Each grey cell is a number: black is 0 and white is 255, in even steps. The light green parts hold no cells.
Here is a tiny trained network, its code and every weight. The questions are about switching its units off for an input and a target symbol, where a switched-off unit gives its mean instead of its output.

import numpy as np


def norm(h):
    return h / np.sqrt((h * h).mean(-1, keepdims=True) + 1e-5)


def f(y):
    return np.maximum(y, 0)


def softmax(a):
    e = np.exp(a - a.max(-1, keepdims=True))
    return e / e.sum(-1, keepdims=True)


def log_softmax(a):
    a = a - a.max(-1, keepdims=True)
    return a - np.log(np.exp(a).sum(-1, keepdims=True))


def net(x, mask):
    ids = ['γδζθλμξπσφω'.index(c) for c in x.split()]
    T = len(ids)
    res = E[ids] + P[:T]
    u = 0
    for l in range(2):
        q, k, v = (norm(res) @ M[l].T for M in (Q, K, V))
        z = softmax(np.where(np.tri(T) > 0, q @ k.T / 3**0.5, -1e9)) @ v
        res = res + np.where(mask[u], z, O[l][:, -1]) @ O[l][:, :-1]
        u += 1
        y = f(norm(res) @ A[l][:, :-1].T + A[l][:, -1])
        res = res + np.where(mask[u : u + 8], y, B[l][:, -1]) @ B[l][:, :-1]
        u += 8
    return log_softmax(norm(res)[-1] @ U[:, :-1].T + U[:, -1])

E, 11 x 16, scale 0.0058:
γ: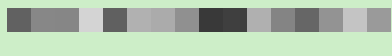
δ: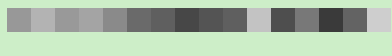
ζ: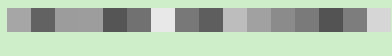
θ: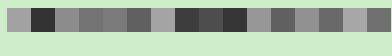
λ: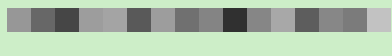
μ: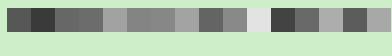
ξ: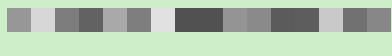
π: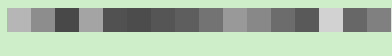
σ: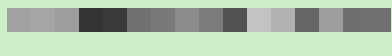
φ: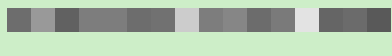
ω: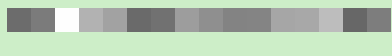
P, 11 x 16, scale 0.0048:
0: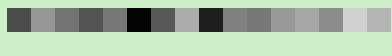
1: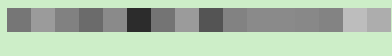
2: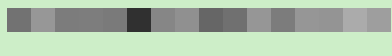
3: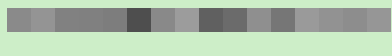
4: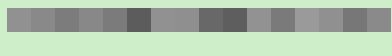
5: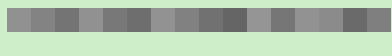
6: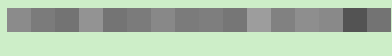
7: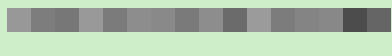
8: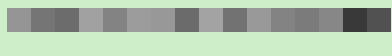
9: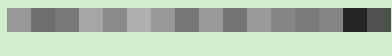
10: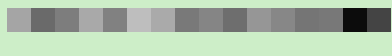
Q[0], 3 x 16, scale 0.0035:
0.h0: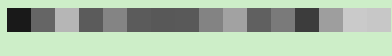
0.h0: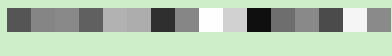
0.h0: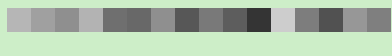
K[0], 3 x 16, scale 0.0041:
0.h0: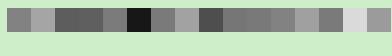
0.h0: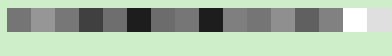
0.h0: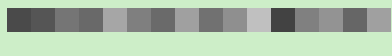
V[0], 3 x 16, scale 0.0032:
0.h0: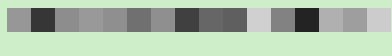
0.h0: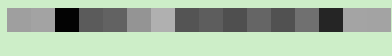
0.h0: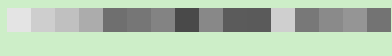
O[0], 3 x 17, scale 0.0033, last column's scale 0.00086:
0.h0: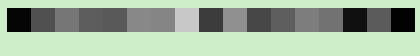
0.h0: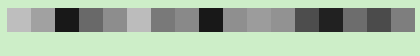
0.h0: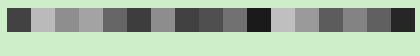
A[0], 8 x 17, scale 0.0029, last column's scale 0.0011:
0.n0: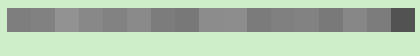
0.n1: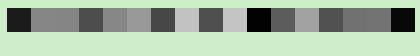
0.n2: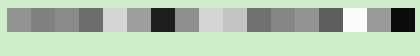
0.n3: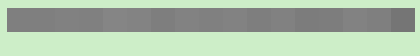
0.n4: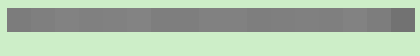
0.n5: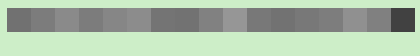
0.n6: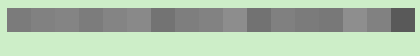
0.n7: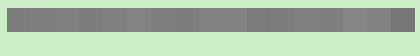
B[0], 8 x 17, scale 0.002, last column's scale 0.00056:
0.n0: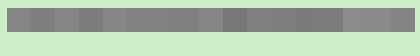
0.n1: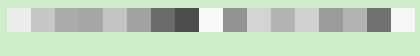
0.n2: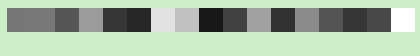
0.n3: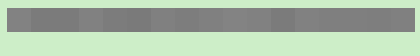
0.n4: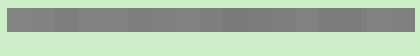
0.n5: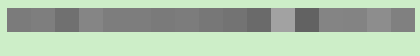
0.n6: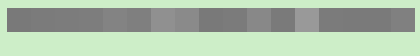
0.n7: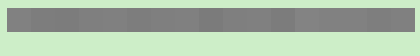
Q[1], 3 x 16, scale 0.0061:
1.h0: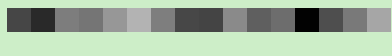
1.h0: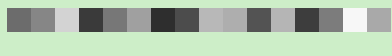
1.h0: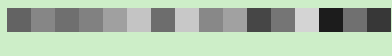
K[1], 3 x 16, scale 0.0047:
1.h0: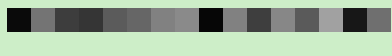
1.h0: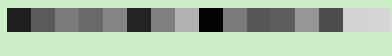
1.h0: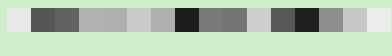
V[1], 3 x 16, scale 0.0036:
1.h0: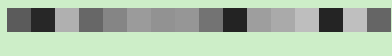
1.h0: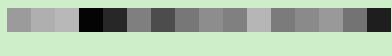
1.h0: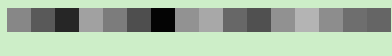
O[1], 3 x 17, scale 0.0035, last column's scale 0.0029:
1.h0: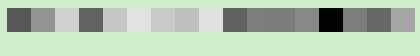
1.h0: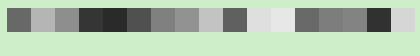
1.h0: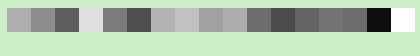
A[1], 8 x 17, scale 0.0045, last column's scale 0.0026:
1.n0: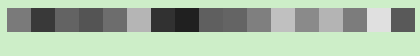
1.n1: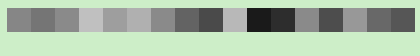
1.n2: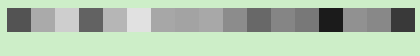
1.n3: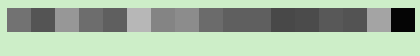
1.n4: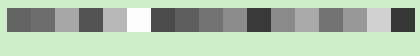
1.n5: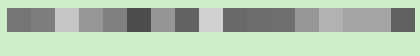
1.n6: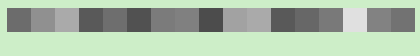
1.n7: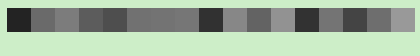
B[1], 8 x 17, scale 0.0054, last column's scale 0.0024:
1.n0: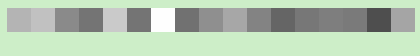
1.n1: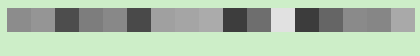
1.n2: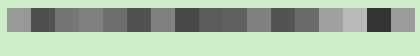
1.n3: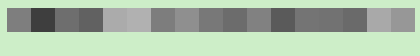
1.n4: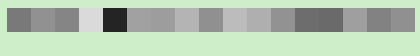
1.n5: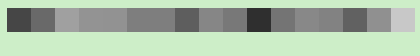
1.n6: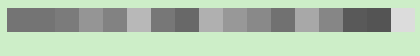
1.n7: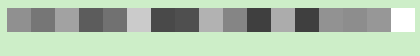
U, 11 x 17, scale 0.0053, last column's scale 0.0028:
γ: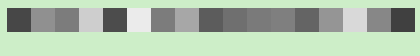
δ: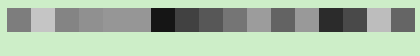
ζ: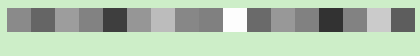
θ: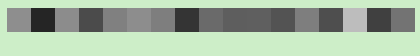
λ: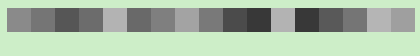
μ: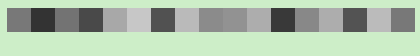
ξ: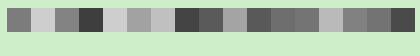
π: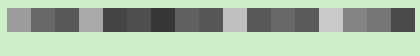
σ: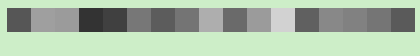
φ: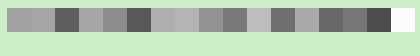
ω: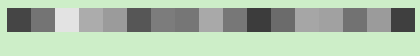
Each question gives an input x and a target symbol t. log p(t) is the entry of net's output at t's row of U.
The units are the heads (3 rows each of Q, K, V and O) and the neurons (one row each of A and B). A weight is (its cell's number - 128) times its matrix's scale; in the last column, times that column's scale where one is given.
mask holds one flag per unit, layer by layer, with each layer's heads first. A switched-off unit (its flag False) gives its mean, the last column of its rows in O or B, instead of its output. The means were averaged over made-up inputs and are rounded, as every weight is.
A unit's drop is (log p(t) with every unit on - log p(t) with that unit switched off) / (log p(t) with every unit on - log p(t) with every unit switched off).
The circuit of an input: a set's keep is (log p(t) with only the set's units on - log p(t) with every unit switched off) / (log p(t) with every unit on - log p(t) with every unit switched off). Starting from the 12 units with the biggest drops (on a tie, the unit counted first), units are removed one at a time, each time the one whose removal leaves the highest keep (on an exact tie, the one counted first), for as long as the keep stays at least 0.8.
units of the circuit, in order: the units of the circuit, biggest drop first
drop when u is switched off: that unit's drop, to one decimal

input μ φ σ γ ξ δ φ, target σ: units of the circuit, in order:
[0.h0; 1.h0]
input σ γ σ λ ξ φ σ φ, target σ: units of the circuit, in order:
[1.h0]
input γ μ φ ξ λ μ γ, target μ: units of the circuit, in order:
[0.h0; 1.h0]
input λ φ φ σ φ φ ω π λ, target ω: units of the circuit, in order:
[0.h0; 1.n5]
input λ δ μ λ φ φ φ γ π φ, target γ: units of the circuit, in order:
[1.h0; 0.h0; 1.n4]
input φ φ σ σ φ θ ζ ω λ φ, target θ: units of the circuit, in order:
[0.h0; 1.h0; 1.n2]
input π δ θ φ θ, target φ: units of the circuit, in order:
[1.h0; 1.n7]
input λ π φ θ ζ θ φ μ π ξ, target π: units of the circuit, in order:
[1.h0; 0.h0]
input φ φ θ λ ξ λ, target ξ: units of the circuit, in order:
[0.h0; 1.h0; 1.n0]
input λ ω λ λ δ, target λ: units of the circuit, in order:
[0.h0; 1.h0; 1.n1]
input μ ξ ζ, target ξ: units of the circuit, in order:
[1.h0; 1.n0]
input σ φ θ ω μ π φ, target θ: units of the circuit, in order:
[1.h0; 0.h0; 1.n2]
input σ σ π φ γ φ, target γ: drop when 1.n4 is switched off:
0.8
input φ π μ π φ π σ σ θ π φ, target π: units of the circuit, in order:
[1.h0]
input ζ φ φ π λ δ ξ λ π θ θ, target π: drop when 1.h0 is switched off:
1.0
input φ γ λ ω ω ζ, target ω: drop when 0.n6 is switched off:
0.0
